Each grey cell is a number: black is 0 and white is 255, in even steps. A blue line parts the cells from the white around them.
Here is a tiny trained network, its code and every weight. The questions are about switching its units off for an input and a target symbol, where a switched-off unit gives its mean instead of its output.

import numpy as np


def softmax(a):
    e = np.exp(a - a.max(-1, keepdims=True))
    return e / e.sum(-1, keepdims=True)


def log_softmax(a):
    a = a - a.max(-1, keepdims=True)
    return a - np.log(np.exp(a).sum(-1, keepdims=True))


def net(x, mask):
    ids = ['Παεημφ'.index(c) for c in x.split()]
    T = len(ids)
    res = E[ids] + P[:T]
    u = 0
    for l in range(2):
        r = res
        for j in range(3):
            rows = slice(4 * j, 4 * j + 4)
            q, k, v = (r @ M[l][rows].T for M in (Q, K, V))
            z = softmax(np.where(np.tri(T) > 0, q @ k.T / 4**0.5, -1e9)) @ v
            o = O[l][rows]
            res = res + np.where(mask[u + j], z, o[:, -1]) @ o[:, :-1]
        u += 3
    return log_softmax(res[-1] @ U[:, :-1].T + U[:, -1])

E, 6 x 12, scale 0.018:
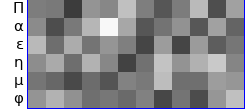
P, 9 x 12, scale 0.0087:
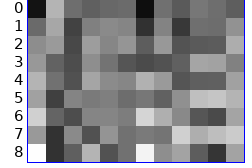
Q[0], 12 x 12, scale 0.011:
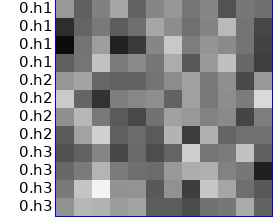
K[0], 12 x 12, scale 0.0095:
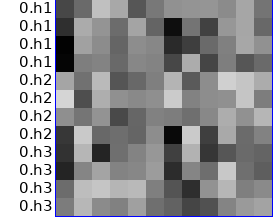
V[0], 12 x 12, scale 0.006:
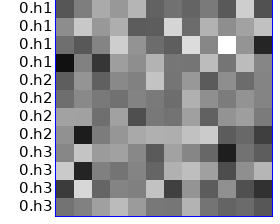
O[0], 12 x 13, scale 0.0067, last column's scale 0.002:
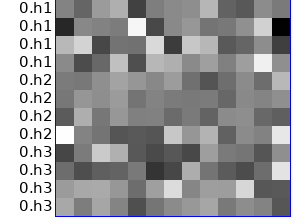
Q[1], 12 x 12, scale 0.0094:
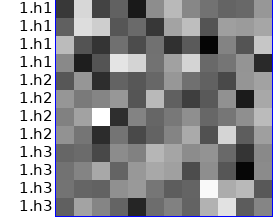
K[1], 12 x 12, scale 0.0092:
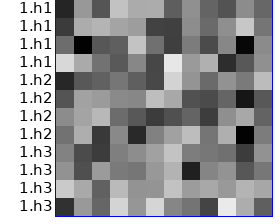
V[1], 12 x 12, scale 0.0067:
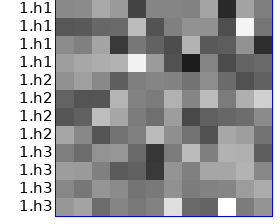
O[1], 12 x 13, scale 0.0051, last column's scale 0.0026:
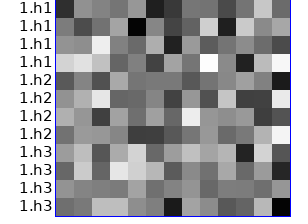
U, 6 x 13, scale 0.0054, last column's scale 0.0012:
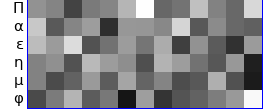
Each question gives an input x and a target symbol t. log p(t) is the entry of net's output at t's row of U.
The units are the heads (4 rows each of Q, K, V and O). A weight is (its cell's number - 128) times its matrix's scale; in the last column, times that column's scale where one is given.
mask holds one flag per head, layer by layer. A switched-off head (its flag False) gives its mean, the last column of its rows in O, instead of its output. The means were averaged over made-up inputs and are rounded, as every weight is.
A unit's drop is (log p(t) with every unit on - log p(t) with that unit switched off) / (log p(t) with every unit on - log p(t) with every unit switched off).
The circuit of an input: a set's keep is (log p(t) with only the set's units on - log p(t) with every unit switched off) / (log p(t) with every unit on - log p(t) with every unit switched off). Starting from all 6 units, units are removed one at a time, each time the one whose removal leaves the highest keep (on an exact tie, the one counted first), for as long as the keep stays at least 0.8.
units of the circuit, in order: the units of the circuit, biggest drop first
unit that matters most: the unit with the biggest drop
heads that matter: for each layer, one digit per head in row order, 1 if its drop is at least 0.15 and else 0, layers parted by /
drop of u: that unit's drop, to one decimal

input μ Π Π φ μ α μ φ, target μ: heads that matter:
011 / 100
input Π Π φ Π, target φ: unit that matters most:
0.h3
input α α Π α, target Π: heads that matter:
000 / 100
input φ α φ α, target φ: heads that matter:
101 / 100
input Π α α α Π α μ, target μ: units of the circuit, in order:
0.h3; 1.h1
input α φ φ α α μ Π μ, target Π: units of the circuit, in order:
1.h1; 0.h3
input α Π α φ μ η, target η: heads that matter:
000 / 001
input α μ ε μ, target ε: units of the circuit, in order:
1.h1; 0.h1
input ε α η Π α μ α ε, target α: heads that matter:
110 / 010
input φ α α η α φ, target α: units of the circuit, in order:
0.h1; 0.h2; 1.h1
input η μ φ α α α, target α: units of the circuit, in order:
0.h2; 0.h1
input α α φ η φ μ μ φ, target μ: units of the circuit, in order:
1.h1; 0.h3
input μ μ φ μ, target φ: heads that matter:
100 / 000
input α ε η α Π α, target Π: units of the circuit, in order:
1.h1
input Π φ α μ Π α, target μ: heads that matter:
111 / 100
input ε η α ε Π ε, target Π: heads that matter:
100 / 010
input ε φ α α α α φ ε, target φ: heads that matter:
101 / 010
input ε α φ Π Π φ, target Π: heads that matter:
101 / 110
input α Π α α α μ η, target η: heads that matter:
100 / 001
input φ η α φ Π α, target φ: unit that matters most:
0.h2
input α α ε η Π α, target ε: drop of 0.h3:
-0.1
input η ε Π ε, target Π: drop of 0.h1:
0.4
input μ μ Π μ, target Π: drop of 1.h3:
0.0
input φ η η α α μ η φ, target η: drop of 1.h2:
0.4
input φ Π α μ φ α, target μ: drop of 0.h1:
0.0
